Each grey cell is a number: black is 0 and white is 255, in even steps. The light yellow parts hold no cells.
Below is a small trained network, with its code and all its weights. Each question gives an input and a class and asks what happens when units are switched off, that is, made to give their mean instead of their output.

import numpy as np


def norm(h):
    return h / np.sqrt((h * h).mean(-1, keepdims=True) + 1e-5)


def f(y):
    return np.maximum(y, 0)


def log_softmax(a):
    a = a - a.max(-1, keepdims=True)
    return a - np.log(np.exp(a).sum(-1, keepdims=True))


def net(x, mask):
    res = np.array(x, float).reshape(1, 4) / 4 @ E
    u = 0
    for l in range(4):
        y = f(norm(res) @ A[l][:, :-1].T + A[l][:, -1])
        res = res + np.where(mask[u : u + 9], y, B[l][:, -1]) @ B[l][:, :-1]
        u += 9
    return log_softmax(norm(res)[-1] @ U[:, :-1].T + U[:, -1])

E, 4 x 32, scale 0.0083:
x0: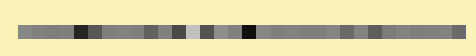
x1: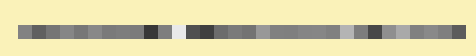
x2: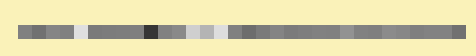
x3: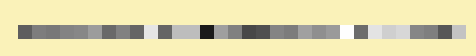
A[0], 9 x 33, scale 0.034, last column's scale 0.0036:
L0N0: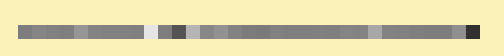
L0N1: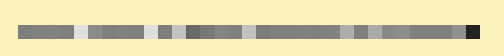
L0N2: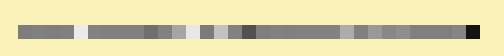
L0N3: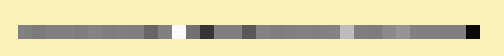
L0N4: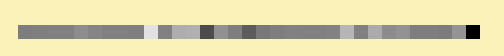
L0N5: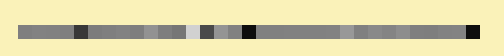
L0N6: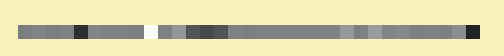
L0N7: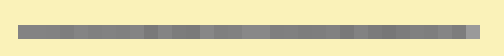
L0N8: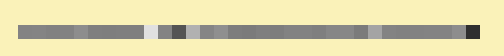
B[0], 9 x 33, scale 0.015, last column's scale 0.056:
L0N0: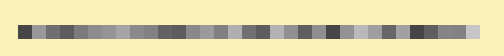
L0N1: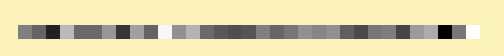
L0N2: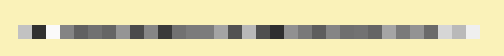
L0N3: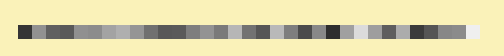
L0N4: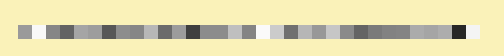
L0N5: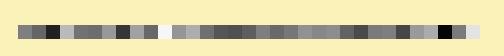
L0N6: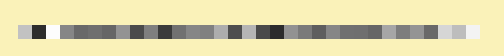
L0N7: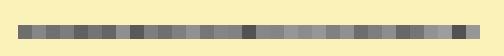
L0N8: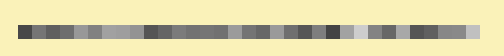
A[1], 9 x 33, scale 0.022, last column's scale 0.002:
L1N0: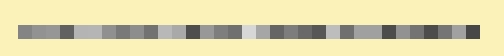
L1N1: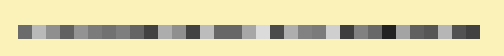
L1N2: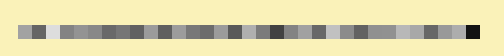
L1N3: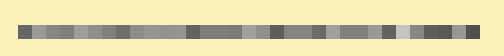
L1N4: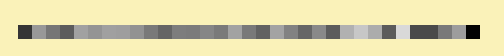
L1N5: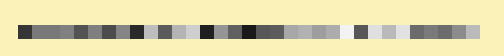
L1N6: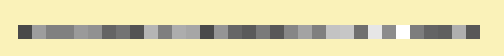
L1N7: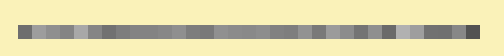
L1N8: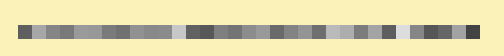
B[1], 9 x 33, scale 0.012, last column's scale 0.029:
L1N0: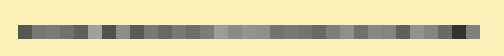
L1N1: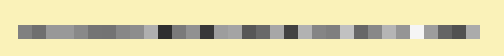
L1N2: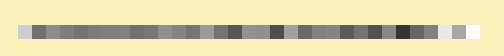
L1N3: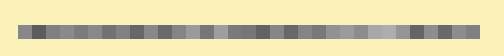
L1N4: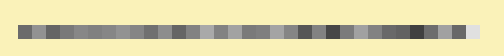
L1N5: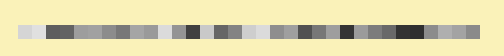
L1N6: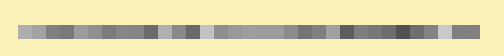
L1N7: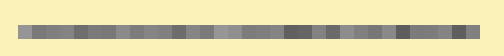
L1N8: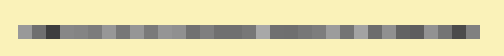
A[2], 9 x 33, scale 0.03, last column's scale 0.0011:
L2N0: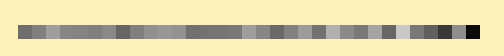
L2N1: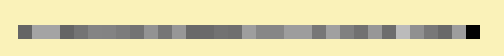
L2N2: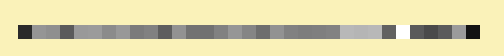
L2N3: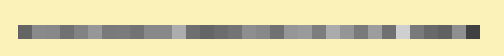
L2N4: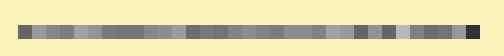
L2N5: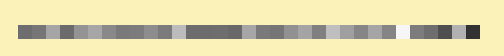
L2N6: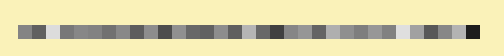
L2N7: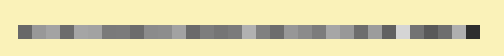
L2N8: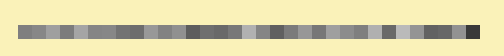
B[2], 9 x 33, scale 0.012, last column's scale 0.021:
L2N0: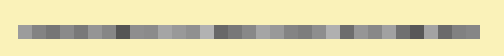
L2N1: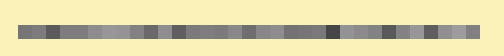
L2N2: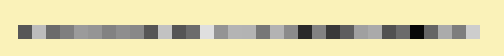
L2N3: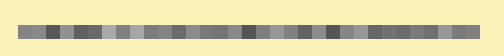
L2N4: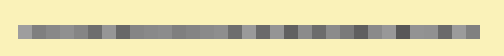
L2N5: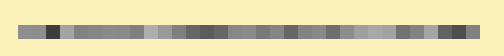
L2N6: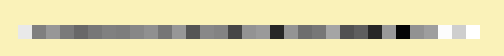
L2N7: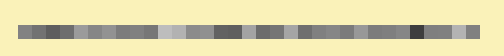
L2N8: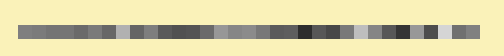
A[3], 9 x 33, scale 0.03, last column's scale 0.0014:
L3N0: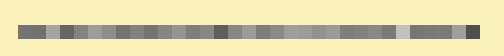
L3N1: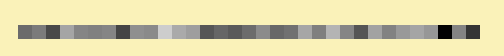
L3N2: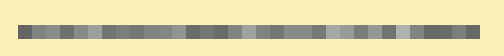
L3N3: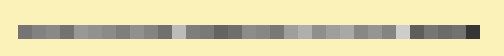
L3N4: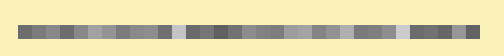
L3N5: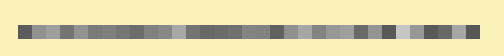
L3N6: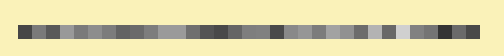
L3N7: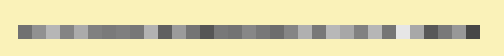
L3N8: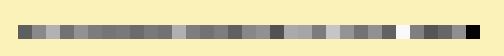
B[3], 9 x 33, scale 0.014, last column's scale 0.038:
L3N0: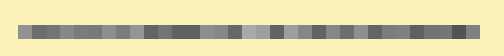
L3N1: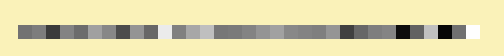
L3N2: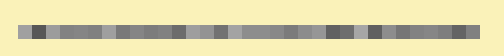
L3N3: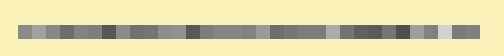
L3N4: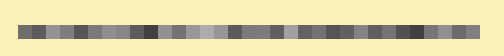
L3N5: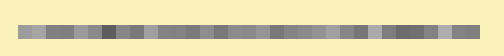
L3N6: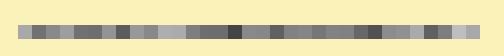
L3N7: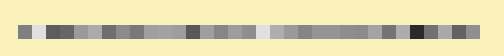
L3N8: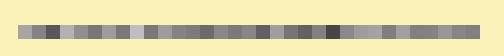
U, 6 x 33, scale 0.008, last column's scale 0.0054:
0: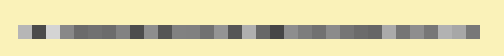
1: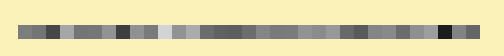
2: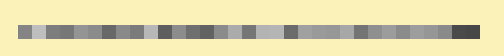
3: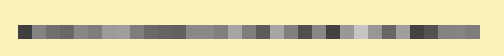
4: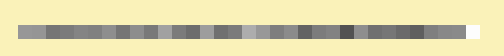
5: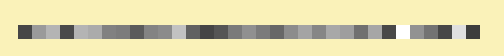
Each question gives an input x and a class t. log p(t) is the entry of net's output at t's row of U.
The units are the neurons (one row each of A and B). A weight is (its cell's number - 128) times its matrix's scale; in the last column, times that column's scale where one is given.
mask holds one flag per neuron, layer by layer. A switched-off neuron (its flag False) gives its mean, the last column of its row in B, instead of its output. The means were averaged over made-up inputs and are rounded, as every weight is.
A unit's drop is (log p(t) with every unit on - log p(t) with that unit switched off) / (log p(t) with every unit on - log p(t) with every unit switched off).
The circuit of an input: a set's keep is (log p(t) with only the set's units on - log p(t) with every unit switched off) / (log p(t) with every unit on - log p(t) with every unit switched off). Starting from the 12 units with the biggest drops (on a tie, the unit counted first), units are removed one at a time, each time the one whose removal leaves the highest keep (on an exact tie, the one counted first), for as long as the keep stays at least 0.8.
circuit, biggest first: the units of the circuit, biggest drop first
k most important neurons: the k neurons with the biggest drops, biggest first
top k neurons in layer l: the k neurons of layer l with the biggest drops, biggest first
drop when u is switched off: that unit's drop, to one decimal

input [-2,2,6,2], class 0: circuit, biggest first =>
[L0N2]
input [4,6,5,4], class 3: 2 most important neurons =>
[L0N3; L0N6]
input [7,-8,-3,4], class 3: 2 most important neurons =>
[L0N0; L0N8]
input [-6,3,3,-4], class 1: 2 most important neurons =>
[L0N6; L0N2]
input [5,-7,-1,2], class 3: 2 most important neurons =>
[L0N0; L0N8]
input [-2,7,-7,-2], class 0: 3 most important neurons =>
[L0N6; L0N0; L0N8]
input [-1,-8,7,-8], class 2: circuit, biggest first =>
[L0N1; L0N6; L0N3; L1N1]
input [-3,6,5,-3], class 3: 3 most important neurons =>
[L0N6; L0N3; L1N4]
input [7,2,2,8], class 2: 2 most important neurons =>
[L0N4; L0N1]
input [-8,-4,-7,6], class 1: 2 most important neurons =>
[L0N1; L0N2]
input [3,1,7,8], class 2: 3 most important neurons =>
[L0N4; L0N6; L0N3]
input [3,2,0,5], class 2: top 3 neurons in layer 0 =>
[L0N4; L0N1; L0N3]
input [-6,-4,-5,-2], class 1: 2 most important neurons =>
[L0N1; L0N2]
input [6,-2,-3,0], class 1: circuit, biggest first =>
[L0N5]
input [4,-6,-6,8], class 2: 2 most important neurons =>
[L0N4; L0N2]
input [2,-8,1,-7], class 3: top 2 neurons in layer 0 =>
[L0N1; L0N5]
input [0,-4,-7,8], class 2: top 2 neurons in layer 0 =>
[L0N4; L0N2]
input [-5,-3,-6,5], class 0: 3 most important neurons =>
[L0N6; L0N5; L3N1]
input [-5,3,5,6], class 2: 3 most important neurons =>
[L0N4; L0N6; L0N5]
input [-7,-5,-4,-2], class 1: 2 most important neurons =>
[L0N1; L0N3]
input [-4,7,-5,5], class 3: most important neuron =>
[L0N3]
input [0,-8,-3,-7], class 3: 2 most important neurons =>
[L0N1; L0N5]
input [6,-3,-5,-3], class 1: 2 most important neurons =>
[L0N2; L0N5]
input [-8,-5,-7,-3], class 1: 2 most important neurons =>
[L0N1; L0N2]
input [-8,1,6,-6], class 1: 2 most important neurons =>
[L0N6; L0N3]
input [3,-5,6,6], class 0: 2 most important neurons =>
[L0N2; L0N3]
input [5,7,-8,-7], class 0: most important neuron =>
[L0N1]
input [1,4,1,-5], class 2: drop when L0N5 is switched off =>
1.1
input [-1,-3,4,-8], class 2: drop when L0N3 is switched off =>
0.9
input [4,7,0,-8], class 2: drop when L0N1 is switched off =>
1.1
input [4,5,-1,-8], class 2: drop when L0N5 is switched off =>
1.1
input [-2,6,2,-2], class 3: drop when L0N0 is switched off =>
0.0
